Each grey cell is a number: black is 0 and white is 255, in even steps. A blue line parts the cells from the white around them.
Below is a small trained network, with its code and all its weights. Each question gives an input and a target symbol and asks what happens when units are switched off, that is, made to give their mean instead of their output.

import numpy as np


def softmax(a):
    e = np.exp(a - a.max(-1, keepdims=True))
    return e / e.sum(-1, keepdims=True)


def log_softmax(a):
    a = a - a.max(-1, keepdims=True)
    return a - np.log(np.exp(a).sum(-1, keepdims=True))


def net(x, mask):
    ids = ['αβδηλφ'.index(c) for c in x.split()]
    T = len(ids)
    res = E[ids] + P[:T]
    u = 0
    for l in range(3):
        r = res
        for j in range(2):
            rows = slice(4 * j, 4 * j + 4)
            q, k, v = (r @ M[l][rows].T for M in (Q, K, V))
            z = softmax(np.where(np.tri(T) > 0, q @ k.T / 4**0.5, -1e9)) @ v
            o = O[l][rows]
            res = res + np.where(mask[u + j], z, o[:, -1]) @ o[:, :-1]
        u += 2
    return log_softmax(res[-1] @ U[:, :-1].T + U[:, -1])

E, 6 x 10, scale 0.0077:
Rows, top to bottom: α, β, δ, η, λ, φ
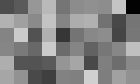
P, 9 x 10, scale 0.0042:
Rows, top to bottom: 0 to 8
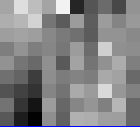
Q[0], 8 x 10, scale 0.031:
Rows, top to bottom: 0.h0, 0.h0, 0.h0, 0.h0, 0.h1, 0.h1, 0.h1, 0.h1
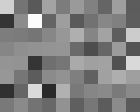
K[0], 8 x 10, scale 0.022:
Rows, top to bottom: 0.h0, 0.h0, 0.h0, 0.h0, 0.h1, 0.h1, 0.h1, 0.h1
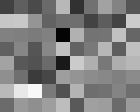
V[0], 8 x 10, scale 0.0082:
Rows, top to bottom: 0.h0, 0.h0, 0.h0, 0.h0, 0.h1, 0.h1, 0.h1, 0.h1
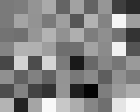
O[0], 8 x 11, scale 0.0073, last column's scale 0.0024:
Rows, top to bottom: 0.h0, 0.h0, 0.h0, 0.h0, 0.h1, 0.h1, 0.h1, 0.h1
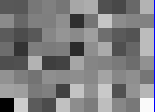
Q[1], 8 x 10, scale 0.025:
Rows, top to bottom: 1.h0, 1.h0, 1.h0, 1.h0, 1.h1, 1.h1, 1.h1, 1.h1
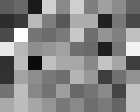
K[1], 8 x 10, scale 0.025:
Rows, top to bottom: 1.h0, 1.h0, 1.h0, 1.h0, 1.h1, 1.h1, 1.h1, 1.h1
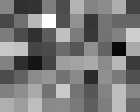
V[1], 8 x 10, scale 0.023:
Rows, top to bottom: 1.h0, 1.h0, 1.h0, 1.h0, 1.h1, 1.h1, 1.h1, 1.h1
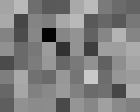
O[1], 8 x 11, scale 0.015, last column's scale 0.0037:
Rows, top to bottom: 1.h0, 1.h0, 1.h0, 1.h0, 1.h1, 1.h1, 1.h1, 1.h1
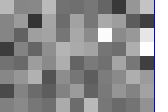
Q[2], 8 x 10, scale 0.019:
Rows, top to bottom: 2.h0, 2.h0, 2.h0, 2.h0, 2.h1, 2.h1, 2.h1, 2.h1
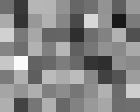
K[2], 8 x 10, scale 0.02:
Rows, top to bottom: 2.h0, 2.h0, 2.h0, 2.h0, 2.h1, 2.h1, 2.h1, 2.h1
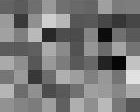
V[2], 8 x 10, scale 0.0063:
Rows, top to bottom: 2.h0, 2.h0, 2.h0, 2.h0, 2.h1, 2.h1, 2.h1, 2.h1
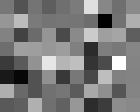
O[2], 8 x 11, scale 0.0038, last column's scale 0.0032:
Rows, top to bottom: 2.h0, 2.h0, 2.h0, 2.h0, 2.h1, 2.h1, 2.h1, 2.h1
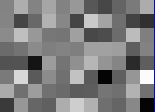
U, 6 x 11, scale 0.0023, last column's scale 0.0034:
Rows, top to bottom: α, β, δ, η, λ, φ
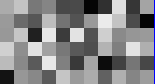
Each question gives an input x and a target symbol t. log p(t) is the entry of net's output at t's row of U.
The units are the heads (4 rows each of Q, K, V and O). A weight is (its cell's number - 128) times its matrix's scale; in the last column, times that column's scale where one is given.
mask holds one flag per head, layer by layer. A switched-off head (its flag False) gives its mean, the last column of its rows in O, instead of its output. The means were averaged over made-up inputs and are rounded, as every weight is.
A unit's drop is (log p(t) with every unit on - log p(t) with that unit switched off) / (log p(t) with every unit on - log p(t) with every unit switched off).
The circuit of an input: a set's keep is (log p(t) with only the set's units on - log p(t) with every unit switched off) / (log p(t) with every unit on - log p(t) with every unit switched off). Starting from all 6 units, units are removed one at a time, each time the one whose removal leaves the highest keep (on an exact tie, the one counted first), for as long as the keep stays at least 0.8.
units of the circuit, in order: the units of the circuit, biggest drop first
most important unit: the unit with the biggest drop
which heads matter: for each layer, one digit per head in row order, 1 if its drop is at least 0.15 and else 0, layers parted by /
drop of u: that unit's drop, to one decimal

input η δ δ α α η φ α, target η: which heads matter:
01 / 11 / 00
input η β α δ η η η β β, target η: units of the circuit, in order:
(1.h0, 0.h1, 1.h1, 2.h1)
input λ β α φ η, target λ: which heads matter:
11 / 10 / 00
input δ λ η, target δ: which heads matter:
00 / 11 / 00
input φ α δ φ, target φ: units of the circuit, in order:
(0.h0, 1.h0)
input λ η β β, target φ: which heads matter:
11 / 11 / 00
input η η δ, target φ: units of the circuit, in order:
(1.h0, 1.h1, 2.h1)
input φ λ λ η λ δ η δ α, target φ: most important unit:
0.h0
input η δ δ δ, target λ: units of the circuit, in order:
(0.h1, 1.h0, 1.h1)
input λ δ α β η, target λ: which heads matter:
10 / 11 / 00
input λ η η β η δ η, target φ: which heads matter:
00 / 11 / 00
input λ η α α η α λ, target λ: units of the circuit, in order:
(0.h0, 1.h0, 0.h1)
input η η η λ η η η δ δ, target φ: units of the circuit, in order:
(1.h0, 1.h1, 0.h0)
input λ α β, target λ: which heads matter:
11 / 10 / 00
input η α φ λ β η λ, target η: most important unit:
0.h0
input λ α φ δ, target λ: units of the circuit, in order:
(1.h0, 0.h0, 0.h1)
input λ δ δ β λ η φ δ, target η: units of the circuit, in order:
(0.h0, 1.h0)
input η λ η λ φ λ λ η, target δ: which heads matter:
10 / 10 / 00
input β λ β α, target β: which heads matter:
01 / 11 / 10
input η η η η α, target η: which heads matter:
01 / 11 / 01
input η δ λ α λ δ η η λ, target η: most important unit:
0.h1
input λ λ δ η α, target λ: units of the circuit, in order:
(1.h0, 1.h1, 0.h1)
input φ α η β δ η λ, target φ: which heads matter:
10 / 10 / 00
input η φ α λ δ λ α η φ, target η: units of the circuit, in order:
(0.h1, 1.h0, 1.h1)
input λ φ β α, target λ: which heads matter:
01 / 11 / 00
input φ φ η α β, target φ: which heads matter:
10 / 10 / 00
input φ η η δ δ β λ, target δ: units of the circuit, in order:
(1.h0)
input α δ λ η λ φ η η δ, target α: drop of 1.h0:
1.0
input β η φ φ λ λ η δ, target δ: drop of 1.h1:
0.2
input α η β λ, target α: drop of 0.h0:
1.3
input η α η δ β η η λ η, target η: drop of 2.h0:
0.1
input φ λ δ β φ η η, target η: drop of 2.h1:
0.1
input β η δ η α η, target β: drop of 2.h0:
0.3
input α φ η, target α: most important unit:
0.h0
